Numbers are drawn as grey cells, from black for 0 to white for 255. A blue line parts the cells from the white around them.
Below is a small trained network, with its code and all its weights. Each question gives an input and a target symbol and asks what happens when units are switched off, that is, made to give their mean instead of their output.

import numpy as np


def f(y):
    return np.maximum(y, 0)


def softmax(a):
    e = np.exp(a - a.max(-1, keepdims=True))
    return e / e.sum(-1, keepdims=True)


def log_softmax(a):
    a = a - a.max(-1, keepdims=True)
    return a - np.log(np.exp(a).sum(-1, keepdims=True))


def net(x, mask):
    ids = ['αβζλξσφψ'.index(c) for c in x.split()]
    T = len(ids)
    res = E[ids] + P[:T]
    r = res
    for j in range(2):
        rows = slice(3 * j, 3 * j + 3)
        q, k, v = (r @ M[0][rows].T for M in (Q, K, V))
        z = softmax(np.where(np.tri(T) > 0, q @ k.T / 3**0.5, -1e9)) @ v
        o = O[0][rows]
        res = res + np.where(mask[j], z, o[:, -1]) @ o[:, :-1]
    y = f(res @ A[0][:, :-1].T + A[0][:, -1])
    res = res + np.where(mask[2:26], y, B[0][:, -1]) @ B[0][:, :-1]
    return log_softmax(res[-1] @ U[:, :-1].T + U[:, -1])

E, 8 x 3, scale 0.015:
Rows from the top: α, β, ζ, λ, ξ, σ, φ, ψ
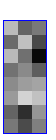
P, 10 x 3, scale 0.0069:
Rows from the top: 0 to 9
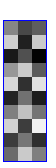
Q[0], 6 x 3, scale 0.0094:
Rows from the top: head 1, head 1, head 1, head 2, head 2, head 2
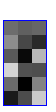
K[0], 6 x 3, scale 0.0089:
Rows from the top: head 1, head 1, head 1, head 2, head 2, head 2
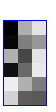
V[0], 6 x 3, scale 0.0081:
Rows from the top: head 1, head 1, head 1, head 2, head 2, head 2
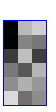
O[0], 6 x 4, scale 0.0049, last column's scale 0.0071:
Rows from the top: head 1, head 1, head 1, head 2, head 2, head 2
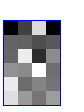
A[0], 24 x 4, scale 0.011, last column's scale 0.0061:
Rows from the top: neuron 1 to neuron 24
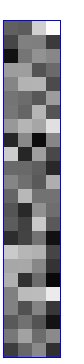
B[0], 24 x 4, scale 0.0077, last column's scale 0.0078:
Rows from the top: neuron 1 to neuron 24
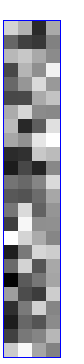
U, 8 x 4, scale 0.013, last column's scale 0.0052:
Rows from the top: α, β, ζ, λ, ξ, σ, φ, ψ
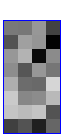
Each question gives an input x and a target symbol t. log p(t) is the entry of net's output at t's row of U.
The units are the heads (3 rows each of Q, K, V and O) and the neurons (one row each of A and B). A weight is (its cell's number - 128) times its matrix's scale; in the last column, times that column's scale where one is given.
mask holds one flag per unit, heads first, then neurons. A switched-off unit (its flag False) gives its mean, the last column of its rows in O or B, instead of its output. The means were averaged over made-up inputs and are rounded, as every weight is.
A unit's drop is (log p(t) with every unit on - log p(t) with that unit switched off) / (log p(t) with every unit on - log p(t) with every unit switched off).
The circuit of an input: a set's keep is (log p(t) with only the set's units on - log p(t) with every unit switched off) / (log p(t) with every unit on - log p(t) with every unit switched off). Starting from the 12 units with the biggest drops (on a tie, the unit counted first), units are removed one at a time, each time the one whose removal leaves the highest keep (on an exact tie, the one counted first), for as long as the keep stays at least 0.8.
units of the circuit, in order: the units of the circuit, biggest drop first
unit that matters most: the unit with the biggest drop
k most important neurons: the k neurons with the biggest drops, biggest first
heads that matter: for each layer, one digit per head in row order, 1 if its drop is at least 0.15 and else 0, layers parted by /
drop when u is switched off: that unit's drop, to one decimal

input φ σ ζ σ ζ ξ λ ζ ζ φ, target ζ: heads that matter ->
10
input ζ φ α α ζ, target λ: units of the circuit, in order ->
[neuron 10; head 1]
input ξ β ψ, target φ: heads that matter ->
10
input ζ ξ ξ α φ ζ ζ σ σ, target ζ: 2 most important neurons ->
[neuron 9; neuron 10]
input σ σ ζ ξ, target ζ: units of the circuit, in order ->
[head 1; neuron 9]
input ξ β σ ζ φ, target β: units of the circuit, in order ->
[head 1; neuron 15; neuron 14]
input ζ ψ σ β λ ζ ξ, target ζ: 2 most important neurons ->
[neuron 9; neuron 10]
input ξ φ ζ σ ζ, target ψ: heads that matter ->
00
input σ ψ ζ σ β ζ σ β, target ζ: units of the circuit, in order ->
[neuron 9; neuron 10]
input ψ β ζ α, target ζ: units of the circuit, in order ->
[neuron 9; head 1]
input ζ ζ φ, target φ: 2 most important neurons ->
[neuron 16; neuron 9]
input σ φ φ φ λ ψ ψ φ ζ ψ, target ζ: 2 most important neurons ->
[neuron 9; neuron 1]
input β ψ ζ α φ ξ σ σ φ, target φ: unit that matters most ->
head 1
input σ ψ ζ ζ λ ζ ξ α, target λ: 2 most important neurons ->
[neuron 10; neuron 17]
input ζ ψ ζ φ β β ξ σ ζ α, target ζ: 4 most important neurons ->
[neuron 9; neuron 10; neuron 6; neuron 5]
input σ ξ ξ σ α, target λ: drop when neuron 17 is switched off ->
0.1
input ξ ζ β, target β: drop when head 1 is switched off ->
0.2
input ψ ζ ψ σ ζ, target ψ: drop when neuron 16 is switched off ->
0.0
